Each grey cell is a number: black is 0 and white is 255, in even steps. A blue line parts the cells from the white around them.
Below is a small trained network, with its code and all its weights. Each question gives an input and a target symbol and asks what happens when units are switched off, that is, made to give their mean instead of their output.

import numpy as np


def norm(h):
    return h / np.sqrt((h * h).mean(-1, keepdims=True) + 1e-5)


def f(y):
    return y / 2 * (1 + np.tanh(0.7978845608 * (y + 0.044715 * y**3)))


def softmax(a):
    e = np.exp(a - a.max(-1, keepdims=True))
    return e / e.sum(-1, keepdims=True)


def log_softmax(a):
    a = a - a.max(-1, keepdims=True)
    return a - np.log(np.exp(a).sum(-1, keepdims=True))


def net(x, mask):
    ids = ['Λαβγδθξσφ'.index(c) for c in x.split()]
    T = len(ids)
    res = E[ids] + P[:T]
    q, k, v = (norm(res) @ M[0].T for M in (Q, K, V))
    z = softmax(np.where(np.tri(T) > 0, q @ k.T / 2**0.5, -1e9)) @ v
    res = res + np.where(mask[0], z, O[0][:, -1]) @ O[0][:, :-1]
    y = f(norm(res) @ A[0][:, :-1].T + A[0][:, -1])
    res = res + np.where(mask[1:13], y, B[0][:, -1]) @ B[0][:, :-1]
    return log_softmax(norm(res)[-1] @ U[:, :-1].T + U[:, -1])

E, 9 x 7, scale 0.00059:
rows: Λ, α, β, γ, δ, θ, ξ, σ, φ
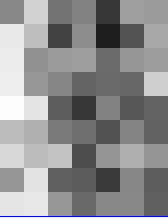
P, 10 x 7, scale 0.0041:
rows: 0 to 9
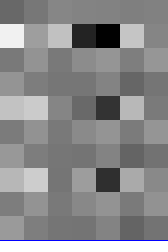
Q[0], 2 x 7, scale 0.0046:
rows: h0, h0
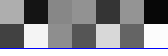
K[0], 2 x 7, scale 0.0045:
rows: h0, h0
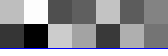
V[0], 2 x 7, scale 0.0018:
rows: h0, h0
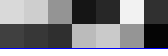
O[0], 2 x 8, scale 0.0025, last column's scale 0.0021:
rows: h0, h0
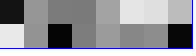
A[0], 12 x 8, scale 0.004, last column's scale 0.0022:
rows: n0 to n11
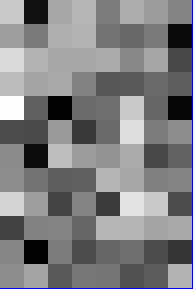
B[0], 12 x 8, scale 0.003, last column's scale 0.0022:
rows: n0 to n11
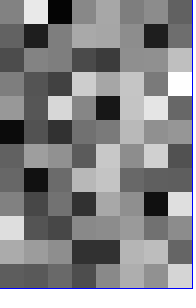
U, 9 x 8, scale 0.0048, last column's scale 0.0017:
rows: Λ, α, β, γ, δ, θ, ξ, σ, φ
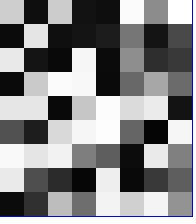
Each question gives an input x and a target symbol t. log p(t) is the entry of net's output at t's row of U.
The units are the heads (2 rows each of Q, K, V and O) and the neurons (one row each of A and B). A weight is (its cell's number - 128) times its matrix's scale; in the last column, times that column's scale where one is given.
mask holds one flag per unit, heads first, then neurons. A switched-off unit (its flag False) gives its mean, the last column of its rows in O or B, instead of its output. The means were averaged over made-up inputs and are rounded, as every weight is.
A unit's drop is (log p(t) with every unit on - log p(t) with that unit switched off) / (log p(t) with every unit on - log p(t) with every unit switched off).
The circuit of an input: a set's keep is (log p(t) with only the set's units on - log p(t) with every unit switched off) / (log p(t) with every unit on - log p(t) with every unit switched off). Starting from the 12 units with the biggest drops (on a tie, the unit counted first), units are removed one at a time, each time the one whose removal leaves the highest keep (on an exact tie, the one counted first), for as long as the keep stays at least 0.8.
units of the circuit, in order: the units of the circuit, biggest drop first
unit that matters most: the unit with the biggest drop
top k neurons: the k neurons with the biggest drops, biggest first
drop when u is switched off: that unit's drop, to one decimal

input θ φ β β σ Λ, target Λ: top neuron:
n4
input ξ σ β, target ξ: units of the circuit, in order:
n3, n5, h0
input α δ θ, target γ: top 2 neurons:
n8, n2
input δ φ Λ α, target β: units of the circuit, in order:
n3, n8
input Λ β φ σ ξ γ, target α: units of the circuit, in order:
h0, n2
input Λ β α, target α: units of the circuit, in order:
h0, n2
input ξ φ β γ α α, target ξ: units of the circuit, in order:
n5, n3
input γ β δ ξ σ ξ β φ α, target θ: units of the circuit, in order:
h0, n1
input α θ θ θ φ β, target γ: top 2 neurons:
n8, n2
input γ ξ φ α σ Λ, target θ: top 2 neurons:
n1, n3
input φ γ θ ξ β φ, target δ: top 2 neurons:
n9, n8
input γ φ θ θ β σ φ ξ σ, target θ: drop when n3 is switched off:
0.2
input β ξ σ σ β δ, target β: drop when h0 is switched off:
1.0
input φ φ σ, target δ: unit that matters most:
n9
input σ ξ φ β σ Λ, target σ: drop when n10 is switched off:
0.0
